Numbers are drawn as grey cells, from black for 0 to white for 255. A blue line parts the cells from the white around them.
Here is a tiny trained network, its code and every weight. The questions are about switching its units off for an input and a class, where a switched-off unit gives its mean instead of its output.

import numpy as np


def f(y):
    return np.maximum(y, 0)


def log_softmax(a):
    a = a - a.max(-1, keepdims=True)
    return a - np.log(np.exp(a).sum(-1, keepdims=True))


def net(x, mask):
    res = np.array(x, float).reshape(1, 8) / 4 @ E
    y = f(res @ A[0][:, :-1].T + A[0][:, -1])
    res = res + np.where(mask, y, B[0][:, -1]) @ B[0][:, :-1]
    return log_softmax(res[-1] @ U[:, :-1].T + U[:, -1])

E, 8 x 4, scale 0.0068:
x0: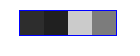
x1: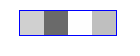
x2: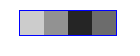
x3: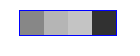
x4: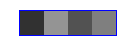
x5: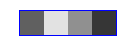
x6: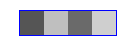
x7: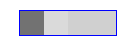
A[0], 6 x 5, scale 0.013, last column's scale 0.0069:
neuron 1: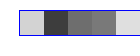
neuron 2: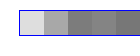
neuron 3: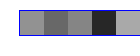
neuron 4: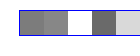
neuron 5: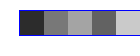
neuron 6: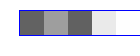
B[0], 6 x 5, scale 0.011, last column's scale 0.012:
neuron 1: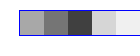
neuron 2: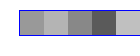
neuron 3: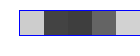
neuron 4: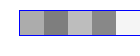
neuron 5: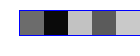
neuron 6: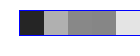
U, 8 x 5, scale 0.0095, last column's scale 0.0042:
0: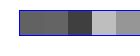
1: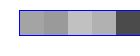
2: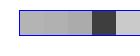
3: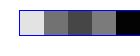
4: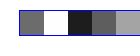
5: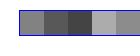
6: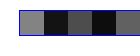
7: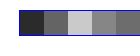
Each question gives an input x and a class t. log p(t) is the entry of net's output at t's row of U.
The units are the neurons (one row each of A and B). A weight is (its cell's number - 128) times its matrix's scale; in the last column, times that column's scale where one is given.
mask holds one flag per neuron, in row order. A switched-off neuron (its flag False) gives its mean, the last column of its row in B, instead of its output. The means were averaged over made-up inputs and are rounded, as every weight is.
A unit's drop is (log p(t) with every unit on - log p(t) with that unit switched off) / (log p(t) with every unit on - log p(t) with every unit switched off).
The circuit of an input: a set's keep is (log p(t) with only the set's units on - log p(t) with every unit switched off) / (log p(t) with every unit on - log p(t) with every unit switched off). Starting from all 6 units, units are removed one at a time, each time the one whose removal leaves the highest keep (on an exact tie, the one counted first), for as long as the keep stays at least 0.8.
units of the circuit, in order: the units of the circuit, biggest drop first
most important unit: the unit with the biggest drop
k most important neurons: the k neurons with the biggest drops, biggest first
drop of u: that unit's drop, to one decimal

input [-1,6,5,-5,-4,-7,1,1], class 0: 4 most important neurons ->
(neuron 1; neuron 6; neuron 4; neuron 3)
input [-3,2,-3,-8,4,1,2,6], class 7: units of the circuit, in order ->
(neuron 6)
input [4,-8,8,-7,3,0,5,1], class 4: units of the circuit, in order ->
(neuron 6; neuron 5)
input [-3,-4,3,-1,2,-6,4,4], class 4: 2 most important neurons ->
(neuron 5; neuron 6)
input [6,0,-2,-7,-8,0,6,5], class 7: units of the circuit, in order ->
(neuron 6; neuron 1)
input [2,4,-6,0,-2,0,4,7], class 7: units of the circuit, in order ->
(neuron 6; neuron 1)
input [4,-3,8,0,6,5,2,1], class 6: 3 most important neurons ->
(neuron 1; neuron 5; neuron 2)
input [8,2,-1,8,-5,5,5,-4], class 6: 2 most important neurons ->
(neuron 5; neuron 3)
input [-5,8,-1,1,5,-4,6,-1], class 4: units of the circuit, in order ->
(neuron 5; neuron 6)
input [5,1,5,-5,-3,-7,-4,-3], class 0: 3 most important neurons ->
(neuron 1; neuron 4; neuron 2)
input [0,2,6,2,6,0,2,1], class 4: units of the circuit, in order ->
(neuron 5; neuron 4)
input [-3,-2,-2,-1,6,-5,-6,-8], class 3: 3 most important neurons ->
(neuron 1; neuron 5; neuron 6)
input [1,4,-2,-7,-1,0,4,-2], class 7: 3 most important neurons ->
(neuron 3; neuron 6; neuron 1)
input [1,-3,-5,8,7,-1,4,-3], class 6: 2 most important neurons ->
(neuron 5; neuron 6)
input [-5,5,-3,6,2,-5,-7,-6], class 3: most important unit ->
neuron 1
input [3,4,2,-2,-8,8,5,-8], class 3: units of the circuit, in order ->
(neuron 6; neuron 5; neuron 1)
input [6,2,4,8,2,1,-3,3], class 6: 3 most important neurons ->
(neuron 5; neuron 3; neuron 6)
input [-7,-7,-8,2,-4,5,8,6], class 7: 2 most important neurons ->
(neuron 5; neuron 1)
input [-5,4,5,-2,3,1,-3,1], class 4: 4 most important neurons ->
(neuron 5; neuron 4; neuron 2; neuron 3)
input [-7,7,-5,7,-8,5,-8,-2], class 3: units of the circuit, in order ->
(neuron 3)
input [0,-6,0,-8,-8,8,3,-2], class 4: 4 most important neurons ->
(neuron 5; neuron 4; neuron 1; neuron 3)
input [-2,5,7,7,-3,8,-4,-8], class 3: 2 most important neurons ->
(neuron 3; neuron 1)
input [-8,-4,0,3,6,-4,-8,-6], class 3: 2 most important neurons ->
(neuron 1; neuron 5)
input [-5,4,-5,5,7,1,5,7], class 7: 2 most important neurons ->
(neuron 6; neuron 1)
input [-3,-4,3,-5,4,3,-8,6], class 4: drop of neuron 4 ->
0.2
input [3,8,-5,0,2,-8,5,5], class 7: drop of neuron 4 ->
-0.1
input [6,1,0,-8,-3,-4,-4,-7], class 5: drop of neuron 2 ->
0.1
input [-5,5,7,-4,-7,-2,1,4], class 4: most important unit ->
neuron 2
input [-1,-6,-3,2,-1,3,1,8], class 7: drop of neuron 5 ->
0.1
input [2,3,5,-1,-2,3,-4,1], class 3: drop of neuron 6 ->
0.3
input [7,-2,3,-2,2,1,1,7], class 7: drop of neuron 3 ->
0.0
